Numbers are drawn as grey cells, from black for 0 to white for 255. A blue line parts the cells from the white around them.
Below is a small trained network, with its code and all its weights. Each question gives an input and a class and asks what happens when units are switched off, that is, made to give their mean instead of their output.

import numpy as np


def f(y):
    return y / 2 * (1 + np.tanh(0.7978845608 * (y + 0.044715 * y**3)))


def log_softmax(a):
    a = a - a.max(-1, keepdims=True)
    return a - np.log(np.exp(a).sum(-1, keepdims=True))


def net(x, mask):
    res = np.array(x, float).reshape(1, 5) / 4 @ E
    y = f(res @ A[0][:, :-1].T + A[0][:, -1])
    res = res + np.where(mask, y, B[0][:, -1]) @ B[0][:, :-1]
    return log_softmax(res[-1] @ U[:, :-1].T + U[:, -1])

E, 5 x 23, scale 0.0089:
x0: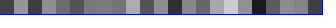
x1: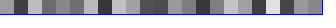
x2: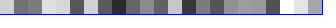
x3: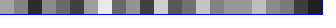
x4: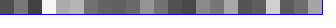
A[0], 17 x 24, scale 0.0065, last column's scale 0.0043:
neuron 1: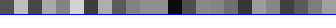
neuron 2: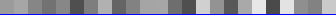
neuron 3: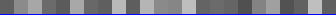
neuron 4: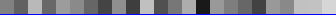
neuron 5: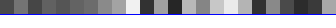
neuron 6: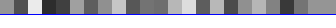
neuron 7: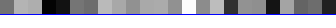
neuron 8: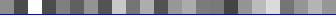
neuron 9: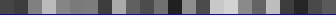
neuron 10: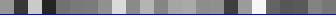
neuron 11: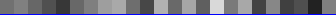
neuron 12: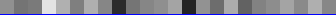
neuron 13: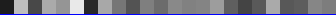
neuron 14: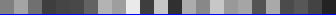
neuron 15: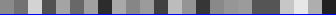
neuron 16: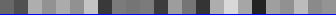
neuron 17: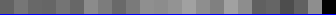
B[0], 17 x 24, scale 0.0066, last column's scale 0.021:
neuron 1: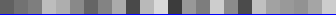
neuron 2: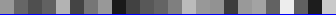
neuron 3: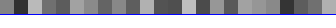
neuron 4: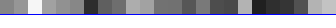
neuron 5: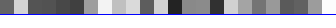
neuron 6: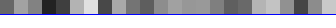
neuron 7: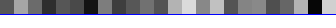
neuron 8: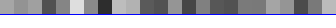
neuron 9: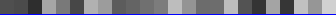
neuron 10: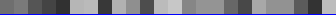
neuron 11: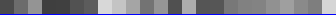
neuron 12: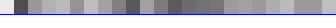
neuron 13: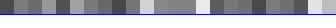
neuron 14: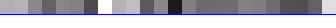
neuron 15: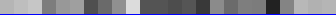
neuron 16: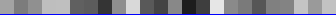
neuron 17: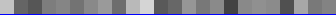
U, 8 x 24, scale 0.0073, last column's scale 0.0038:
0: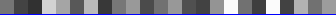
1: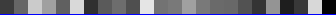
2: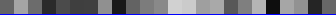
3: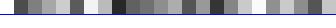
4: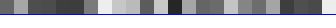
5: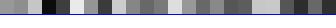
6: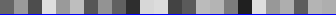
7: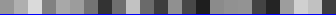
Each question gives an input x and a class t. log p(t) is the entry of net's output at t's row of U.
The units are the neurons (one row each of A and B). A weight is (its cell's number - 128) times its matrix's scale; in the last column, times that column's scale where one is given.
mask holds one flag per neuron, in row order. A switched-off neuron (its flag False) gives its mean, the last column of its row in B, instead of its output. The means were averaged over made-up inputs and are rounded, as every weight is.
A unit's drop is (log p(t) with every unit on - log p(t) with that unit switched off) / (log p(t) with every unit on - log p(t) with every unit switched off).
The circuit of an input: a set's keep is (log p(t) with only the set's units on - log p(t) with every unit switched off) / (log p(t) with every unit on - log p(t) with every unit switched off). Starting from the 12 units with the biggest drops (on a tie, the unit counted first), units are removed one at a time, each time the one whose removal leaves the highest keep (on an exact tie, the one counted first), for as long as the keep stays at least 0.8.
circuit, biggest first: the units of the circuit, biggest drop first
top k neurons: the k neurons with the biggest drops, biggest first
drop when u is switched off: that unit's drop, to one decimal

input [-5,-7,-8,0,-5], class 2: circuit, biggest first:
[neuron 7]
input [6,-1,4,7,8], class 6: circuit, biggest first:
[neuron 1; neuron 12]
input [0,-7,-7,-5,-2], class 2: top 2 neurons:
[neuron 7; neuron 8]
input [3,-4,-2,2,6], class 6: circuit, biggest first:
[neuron 1; neuron 13]
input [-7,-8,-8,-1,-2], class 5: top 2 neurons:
[neuron 6; neuron 10]
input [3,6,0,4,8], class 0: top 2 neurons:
[neuron 9; neuron 16]
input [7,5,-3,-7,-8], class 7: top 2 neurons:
[neuron 15; neuron 16]
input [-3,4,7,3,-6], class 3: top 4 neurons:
[neuron 2; neuron 4; neuron 12; neuron 7]
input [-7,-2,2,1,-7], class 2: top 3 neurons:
[neuron 2; neuron 7; neuron 3]
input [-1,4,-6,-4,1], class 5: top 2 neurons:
[neuron 6; neuron 8]
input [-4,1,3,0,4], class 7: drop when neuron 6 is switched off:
0.1
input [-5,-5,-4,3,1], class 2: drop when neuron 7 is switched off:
0.2
